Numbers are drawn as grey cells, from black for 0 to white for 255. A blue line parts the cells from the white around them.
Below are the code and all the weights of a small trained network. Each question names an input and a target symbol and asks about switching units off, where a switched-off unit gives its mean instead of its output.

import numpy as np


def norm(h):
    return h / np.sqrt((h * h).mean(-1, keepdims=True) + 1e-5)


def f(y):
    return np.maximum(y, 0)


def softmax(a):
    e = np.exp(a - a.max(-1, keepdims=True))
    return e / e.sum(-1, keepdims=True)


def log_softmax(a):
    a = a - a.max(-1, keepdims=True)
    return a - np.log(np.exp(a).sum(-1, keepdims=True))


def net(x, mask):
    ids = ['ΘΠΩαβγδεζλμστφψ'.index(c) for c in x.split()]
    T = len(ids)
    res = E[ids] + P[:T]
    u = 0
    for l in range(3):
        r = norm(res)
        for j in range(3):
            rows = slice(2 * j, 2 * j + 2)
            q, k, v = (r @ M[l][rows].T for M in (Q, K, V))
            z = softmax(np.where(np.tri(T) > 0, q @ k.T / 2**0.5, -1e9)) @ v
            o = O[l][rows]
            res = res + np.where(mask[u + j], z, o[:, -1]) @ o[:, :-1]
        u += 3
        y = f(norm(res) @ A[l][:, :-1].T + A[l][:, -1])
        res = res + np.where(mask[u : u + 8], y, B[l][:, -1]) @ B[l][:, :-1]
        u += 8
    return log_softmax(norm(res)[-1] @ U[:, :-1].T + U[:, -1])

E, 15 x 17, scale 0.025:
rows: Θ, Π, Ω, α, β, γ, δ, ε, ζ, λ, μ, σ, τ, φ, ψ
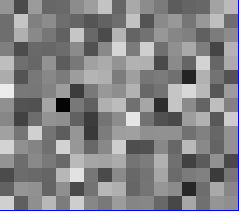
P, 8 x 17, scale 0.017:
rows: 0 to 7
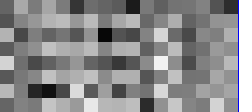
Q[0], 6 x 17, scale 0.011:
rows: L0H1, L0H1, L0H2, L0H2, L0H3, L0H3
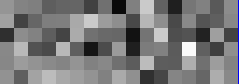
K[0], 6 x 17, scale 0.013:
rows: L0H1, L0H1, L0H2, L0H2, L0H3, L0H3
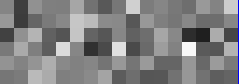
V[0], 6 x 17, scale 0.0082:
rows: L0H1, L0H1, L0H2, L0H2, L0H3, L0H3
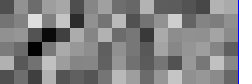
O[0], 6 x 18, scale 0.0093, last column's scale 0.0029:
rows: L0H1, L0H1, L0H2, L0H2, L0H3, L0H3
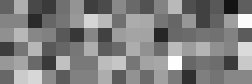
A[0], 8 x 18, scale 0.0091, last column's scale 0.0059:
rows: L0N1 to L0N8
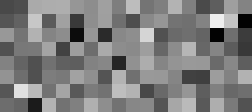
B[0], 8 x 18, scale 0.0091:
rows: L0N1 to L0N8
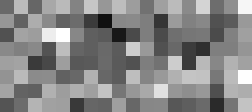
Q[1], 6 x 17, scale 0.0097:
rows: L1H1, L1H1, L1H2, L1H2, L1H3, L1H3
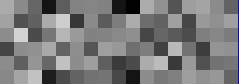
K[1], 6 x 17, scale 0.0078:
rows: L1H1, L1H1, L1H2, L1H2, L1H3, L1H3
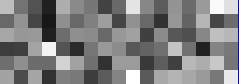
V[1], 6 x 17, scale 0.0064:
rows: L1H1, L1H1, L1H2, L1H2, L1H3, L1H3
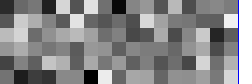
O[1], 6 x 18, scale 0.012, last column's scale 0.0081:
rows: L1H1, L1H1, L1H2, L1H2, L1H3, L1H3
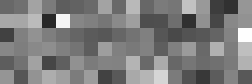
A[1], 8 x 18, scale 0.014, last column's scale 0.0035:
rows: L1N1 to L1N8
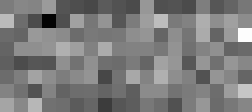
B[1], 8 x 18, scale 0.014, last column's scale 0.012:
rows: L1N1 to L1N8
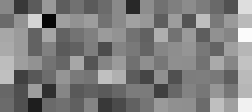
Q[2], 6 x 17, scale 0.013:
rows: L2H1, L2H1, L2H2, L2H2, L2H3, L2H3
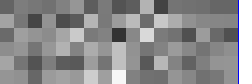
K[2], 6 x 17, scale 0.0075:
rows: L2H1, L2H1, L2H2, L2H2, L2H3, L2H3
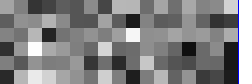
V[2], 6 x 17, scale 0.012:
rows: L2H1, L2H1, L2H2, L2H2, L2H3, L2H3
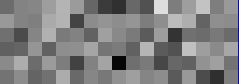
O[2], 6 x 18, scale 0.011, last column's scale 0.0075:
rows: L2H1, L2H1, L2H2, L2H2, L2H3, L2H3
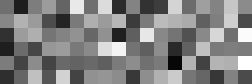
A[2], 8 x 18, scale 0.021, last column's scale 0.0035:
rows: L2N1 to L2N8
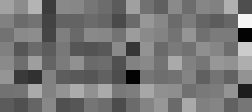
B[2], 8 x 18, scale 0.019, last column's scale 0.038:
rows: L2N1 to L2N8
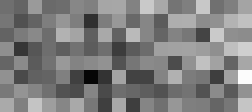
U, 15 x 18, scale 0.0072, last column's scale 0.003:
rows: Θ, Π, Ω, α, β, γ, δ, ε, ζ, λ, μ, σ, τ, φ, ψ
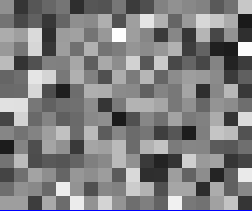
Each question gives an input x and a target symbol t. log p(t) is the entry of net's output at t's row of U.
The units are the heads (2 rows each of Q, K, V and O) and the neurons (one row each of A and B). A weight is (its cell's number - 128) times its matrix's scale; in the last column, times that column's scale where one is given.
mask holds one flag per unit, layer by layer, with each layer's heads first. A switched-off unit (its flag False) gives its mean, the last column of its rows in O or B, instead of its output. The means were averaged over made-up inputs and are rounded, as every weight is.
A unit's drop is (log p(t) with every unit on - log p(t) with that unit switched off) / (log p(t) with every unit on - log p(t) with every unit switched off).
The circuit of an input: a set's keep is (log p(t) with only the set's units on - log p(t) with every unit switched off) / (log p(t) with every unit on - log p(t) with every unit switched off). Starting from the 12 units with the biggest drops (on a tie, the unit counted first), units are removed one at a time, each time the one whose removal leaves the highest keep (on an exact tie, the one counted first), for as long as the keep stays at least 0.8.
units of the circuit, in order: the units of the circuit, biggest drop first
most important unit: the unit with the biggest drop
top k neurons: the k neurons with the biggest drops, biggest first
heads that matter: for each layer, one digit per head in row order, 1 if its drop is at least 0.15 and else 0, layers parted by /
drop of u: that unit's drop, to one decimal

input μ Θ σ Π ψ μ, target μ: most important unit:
L2N6
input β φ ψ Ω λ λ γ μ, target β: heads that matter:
010 / 001 / 000
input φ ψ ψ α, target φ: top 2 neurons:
L2N6, L1N1
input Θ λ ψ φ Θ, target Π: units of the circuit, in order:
L1N2, L2N6
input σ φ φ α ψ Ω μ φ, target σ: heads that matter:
000 / 001 / 000
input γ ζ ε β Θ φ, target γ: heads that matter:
000 / 100 / 000
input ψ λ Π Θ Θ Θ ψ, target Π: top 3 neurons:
L0N1, L2N6, L2N8
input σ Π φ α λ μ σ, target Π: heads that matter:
100 / 000 / 000
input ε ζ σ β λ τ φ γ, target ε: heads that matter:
000 / 000 / 100
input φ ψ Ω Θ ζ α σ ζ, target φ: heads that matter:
100 / 000 / 000
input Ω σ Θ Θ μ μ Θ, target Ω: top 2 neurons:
L1N2, L1N8
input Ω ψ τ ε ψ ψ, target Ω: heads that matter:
000 / 100 / 000
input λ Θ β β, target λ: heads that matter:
010 / 000 / 000
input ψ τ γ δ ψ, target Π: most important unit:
L0H3
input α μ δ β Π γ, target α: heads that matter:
010 / 001 / 001
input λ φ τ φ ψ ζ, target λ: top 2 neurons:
L2N6, L2N4
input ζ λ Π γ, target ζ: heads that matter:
010 / 000 / 010
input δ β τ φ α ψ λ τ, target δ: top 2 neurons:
L2N6, L1N4
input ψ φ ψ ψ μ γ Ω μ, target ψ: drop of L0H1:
0.1
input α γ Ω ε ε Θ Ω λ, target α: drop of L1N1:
0.0
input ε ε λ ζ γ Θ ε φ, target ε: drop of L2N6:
0.2
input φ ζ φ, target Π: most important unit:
L0H1
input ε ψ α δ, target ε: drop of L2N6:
0.3
